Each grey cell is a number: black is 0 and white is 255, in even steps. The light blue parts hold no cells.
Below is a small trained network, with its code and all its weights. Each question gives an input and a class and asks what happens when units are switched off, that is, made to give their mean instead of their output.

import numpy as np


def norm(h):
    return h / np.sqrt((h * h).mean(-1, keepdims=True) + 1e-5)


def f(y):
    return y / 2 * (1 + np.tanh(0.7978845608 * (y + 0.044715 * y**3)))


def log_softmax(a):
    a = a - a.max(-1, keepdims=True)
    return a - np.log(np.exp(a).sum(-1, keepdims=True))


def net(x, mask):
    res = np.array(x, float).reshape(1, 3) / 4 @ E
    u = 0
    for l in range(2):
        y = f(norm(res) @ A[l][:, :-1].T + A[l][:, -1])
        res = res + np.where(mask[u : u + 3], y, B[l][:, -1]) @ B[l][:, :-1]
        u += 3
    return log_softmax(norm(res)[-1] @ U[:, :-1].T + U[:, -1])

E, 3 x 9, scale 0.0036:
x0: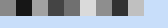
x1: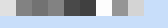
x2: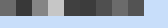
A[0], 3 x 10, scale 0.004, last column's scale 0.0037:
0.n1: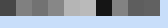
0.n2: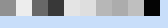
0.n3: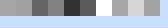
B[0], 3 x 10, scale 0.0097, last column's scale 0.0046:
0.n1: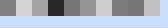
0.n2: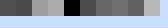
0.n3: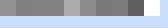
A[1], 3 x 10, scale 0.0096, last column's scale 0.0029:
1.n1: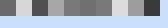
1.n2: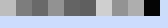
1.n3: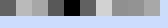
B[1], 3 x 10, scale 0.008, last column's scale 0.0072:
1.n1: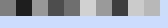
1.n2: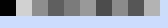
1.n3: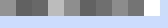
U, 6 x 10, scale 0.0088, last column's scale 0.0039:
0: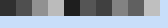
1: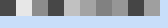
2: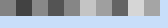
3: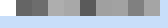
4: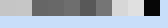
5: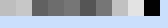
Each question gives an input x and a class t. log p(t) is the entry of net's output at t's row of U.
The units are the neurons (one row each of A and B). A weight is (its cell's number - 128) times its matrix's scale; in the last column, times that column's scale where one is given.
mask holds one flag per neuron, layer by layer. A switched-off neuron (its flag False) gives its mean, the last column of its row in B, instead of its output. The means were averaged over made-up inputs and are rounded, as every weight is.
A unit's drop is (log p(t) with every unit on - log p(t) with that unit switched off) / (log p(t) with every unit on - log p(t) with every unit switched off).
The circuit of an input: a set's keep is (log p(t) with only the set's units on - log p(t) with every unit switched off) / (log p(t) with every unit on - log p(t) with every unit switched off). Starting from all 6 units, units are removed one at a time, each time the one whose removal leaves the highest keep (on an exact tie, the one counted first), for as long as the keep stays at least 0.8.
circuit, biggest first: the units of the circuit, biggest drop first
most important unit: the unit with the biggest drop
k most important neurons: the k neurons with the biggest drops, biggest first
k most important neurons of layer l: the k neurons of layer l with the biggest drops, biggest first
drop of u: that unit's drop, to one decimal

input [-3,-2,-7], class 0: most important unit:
0.n2
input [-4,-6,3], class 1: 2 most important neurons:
[0.n2; 0.n1]
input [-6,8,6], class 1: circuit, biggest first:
[1.n2; 0.n2]
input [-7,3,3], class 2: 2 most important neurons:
[1.n1; 0.n2]
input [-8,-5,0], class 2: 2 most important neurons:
[1.n1; 0.n3]
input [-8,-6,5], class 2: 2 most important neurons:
[1.n1; 0.n2]
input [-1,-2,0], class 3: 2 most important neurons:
[0.n1; 1.n2]
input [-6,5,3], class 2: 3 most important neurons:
[1.n1; 0.n2; 0.n1]
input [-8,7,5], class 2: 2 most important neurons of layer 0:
[0.n2; 0.n1]
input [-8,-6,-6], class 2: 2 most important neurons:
[1.n1; 0.n3]
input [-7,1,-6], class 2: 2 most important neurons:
[1.n1; 0.n1]
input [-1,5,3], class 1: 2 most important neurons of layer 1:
[1.n2; 1.n3]
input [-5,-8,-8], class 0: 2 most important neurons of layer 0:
[0.n2; 0.n3]
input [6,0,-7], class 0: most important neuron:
[0.n2]
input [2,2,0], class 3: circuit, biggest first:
[0.n3; 1.n2]
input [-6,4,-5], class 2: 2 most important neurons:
[1.n1; 0.n1]
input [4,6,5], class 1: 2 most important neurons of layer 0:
[0.n2; 0.n3]
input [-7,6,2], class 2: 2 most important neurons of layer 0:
[0.n2; 0.n1]
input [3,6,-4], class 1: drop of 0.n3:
0.4
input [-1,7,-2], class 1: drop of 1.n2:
0.3
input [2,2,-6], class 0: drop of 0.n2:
1.1
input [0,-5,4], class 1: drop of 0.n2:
1.1
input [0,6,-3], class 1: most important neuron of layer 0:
[0.n3]
